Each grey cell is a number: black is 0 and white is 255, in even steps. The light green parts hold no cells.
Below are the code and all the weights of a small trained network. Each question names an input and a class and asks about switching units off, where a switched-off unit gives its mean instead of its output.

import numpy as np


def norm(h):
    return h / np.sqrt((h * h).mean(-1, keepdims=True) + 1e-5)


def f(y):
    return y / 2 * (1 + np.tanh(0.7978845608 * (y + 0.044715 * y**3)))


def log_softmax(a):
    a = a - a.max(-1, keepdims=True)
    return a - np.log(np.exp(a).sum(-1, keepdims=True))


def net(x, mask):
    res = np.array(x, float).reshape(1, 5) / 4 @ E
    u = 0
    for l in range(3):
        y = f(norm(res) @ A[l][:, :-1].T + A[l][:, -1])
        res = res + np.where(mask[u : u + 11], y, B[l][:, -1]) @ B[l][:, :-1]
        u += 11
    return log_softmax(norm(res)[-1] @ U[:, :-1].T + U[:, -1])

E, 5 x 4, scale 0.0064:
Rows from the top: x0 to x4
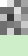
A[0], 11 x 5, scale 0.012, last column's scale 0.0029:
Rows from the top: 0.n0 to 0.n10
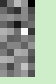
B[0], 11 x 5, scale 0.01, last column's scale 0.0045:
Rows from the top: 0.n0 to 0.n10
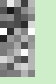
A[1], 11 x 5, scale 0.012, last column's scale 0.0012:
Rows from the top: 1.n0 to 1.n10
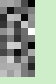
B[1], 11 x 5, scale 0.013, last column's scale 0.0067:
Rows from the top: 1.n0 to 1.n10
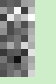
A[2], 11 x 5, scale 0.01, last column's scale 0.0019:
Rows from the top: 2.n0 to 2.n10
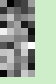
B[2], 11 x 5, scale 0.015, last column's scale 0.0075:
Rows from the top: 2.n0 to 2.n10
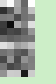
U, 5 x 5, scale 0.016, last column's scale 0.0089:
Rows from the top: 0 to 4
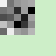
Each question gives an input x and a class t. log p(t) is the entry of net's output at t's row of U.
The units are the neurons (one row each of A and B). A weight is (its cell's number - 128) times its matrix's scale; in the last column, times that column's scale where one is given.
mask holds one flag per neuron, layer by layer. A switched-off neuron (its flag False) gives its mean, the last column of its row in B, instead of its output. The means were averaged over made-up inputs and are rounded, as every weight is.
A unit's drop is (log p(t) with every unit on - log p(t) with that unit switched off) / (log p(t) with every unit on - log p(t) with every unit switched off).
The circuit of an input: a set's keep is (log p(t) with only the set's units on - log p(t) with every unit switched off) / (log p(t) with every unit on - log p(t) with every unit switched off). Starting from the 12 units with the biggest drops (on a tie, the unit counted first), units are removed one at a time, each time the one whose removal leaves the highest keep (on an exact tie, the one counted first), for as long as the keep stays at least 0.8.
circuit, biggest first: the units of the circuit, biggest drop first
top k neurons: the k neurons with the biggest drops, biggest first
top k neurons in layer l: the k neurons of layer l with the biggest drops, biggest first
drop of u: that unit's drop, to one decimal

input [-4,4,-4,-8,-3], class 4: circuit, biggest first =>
1.n2
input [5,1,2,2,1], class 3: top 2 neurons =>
0.n8, 2.n4
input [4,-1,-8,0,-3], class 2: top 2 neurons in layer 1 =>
1.n7, 1.n5
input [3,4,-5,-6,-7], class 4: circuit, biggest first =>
0.n4, 1.n2
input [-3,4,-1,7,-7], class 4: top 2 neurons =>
0.n0, 0.n4
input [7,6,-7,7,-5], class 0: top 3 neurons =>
1.n2, 0.n4, 1.n10
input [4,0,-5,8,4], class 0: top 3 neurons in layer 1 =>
1.n2, 1.n8, 1.n10
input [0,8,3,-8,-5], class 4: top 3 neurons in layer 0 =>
0.n4, 0.n1, 0.n9
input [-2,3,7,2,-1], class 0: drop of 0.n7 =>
-0.1
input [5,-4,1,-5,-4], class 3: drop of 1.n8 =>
0.1
